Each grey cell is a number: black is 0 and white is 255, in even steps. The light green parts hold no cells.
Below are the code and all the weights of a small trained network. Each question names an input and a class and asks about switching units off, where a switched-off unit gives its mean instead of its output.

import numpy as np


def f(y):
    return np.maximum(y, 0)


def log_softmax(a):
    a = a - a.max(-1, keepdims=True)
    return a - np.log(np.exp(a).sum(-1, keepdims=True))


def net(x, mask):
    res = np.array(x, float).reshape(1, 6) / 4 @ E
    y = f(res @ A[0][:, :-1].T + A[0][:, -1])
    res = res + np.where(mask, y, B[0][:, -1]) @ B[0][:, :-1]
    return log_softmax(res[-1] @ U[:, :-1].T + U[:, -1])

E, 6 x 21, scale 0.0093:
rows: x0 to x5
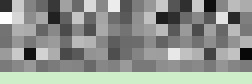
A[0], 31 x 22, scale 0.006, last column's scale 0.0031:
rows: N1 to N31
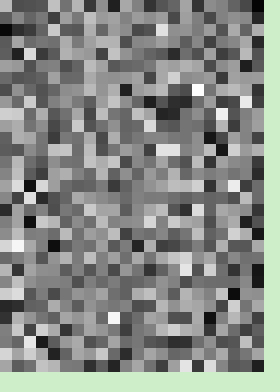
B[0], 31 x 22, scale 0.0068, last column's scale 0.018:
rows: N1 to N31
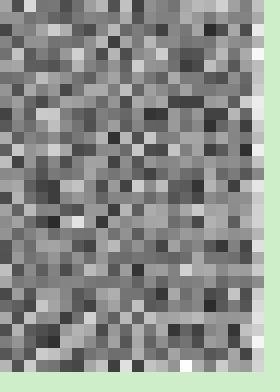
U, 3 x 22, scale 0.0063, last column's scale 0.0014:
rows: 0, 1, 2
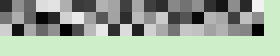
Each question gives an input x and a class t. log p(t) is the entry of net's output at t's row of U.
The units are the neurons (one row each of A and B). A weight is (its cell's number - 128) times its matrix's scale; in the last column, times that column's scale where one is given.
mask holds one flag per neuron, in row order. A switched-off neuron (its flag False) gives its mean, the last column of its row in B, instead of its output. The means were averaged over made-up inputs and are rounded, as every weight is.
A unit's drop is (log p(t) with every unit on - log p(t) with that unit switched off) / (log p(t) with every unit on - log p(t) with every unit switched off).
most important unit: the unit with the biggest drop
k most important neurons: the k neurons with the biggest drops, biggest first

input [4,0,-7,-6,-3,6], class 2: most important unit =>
N16
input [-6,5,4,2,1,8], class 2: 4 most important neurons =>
N31; N1; N23; N13
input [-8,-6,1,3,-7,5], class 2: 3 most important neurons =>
N31; N23; N1
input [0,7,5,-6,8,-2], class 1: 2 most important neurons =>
N16; N19
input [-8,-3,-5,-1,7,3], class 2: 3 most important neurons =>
N31; N1; N23
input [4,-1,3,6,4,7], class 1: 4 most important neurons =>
N16; N28; N31; N19
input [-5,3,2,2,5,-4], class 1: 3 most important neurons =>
N16; N19; N28
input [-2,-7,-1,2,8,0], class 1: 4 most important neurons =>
N16; N19; N28; N6
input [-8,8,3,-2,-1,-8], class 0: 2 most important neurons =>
N10; N21
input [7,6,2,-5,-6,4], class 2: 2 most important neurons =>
N27; N18
